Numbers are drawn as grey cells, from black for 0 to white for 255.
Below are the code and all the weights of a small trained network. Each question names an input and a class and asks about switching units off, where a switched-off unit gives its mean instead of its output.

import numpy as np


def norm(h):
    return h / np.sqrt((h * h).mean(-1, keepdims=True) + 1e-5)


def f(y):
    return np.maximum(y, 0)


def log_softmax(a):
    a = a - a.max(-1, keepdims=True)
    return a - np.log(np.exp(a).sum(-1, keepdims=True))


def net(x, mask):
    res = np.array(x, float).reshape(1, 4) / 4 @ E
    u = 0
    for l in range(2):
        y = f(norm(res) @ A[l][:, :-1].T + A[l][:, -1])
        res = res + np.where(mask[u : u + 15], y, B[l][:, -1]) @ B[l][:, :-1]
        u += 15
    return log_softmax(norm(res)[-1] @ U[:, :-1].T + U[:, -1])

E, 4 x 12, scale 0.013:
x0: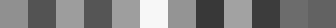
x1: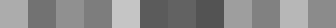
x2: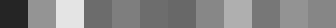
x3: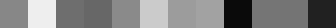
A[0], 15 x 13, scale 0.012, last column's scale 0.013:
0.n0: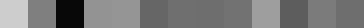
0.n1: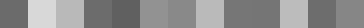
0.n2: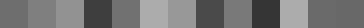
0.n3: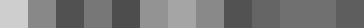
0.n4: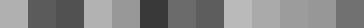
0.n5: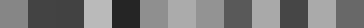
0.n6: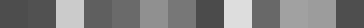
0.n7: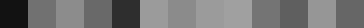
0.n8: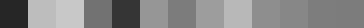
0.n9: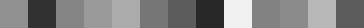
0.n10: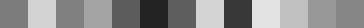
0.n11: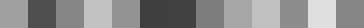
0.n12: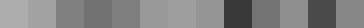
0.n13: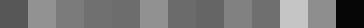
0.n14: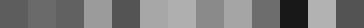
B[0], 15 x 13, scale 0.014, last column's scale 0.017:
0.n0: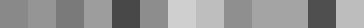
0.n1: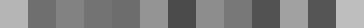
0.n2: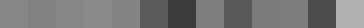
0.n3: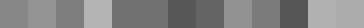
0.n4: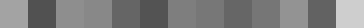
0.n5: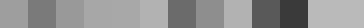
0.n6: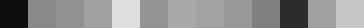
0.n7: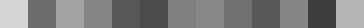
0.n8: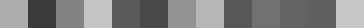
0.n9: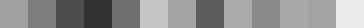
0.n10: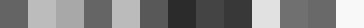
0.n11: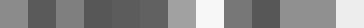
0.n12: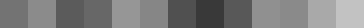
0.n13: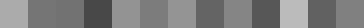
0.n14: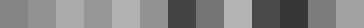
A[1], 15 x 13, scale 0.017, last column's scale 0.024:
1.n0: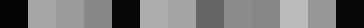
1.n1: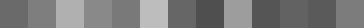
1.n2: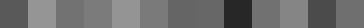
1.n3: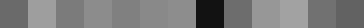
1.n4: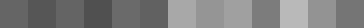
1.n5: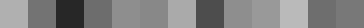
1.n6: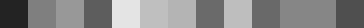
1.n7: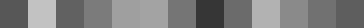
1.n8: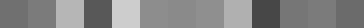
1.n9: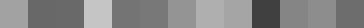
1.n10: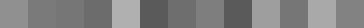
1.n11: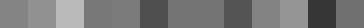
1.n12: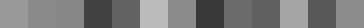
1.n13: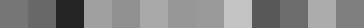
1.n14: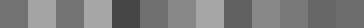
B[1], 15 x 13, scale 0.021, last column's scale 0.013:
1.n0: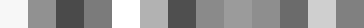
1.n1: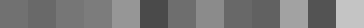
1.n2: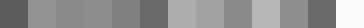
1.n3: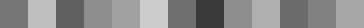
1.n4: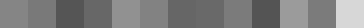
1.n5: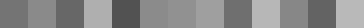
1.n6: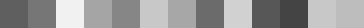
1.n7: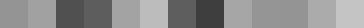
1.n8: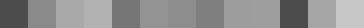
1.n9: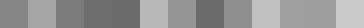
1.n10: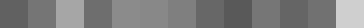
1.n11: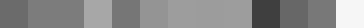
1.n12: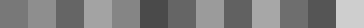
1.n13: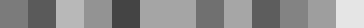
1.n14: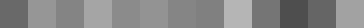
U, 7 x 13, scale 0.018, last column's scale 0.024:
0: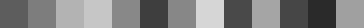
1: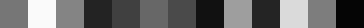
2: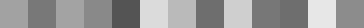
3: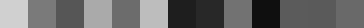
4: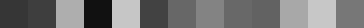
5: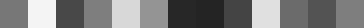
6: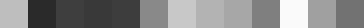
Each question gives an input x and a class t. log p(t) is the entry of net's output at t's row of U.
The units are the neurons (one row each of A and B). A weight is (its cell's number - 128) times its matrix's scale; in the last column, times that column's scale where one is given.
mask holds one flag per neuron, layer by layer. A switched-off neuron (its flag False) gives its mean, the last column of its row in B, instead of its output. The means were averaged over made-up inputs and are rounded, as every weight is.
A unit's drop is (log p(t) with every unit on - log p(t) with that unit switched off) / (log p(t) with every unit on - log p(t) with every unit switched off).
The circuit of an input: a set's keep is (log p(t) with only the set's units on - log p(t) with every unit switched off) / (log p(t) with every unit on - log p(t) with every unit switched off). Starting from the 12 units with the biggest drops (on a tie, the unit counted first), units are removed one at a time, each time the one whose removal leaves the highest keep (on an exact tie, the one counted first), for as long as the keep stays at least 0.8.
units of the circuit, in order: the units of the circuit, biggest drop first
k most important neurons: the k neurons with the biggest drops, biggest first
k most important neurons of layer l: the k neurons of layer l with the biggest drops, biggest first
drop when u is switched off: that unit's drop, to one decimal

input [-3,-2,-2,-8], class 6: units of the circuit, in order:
(0.n11)
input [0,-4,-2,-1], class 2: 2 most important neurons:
(0.n10; 0.n5)
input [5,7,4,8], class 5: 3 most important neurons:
(0.n11; 0.n12; 0.n8)
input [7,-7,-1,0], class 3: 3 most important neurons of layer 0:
(0.n10; 0.n14; 0.n3)
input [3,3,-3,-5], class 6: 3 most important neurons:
(0.n4; 0.n11; 0.n5)
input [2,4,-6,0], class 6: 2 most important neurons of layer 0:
(0.n10; 0.n0)
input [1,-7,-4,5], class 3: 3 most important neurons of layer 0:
(0.n10; 0.n5; 0.n3)
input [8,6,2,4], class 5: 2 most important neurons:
(0.n11; 0.n8)
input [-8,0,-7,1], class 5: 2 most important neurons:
(0.n10; 0.n8)
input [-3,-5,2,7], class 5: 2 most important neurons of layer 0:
(0.n11; 0.n12)
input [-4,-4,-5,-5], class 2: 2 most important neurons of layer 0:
(0.n5; 0.n2)
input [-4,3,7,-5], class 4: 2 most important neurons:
(0.n6; 0.n9)
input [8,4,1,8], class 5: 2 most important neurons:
(0.n11; 0.n12)
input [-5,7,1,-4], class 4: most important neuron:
(0.n10)
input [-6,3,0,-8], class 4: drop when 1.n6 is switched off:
-0.1
